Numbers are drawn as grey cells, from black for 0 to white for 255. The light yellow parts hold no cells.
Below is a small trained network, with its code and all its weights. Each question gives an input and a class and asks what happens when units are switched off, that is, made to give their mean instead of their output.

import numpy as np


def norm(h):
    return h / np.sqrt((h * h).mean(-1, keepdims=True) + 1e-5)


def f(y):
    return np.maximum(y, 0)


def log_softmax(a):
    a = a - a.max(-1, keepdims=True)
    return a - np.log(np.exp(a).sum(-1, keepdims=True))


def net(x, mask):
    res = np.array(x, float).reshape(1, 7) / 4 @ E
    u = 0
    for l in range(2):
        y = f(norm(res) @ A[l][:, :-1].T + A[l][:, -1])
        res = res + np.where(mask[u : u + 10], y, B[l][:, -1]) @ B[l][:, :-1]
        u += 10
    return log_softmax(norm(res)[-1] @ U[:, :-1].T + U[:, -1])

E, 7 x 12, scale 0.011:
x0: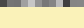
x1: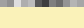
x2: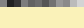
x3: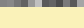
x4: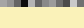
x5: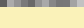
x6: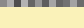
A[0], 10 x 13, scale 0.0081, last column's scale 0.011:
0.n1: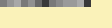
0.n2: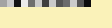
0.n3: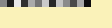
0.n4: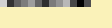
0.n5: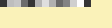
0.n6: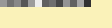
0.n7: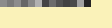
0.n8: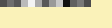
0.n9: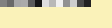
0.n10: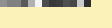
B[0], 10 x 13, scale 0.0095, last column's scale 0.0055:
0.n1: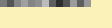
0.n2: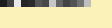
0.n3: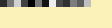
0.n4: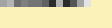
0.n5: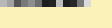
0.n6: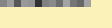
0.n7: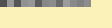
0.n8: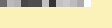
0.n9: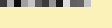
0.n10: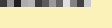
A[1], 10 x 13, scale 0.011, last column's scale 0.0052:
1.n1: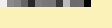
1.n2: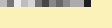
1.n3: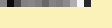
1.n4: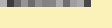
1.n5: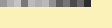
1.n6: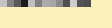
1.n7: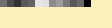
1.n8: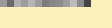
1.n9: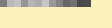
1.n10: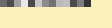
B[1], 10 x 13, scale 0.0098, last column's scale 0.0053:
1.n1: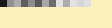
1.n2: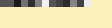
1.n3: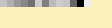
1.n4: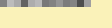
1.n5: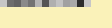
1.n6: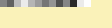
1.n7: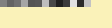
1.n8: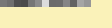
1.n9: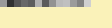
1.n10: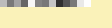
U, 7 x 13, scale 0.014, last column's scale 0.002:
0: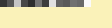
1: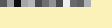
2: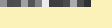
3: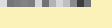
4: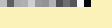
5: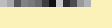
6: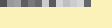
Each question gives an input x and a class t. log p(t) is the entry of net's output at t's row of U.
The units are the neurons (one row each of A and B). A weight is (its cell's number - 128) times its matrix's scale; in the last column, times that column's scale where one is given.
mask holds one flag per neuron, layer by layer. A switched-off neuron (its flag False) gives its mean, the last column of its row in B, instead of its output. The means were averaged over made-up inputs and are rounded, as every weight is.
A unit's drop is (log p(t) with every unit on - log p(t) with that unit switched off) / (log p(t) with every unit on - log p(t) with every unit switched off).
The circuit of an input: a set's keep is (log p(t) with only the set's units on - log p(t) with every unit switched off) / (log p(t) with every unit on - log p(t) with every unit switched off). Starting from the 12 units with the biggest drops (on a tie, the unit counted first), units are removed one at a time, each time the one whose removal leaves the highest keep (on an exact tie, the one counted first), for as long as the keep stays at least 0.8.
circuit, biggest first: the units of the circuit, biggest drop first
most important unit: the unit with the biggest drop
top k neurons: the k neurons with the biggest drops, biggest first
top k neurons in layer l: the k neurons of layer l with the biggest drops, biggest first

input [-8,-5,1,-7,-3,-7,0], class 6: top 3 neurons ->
(1.n1 0.n5 0.n10)
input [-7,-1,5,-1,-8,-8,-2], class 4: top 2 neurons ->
(1.n10 0.n5)
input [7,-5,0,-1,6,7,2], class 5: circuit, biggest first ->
(0.n5)
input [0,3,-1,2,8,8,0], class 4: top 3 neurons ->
(1.n6 0.n4 0.n8)
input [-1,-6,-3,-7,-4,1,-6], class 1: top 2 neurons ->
(0.n9 0.n2)
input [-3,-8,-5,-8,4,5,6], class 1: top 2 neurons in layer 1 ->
(1.n2 1.n6)
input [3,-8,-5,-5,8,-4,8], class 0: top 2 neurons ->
(0.n2 1.n2)
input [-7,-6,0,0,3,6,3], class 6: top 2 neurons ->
(1.n1 0.n4)
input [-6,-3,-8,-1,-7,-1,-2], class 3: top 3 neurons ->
(1.n5 1.n9 1.n6)
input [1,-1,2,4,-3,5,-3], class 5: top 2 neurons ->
(0.n5 0.n9)
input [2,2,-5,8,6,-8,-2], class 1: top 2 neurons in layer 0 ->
(0.n10 0.n5)
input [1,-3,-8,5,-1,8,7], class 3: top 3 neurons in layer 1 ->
(1.n5 1.n9 1.n2)
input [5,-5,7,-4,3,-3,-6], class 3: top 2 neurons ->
(1.n3 0.n2)
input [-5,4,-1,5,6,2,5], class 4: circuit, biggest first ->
(1.n6)
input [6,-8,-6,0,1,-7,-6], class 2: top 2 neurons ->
(1.n7 0.n5)
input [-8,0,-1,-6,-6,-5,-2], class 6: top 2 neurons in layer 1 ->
(1.n1 1.n6)
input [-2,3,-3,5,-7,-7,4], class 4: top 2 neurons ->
(1.n10 0.n5)
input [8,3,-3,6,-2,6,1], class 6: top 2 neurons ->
(0.n8 0.n9)
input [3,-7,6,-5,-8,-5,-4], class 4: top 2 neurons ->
(1.n10 1.n2)
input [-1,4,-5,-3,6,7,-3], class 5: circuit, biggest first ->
(0.n5)
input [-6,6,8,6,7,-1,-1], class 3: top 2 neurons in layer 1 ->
(1.n3 1.n10)
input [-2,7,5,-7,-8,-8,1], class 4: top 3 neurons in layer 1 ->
(1.n10 1.n7 1.n5)
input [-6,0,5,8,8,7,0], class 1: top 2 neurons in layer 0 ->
(0.n10 0.n6)
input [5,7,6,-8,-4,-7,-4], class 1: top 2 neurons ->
(0.n9 0.n5)
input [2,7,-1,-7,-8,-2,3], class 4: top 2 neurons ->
(1.n10 0.n10)
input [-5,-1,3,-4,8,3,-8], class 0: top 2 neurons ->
(0.n3 1.n10)
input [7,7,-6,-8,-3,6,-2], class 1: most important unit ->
0.n9
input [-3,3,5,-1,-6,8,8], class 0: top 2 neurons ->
(0.n2 0.n4)
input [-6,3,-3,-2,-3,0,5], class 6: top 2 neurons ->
(1.n1 0.n3)
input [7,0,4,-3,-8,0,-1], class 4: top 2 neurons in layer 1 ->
(1.n10 1.n1)
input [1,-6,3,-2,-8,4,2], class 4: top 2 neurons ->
(1.n10 1.n2)
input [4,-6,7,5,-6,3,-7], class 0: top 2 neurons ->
(0.n3 1.n7)
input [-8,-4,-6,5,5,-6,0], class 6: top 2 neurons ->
(1.n1 0.n5)
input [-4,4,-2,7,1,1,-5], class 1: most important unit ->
0.n10
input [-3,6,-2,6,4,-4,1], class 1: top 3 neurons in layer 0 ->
(0.n10 0.n6 0.n7)
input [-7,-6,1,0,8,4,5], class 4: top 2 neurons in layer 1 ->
(1.n6 1.n2)
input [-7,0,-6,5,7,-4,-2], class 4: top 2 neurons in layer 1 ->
(1.n6 1.n3)
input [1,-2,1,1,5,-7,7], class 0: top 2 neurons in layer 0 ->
(0.n2 0.n5)
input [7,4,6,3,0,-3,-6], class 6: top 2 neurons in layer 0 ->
(0.n8 0.n2)
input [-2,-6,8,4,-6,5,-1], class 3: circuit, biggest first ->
(1.n3)
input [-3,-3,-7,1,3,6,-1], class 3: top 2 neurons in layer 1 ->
(1.n5 1.n9)
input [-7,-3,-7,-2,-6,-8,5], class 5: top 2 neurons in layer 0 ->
(0.n4 0.n8)
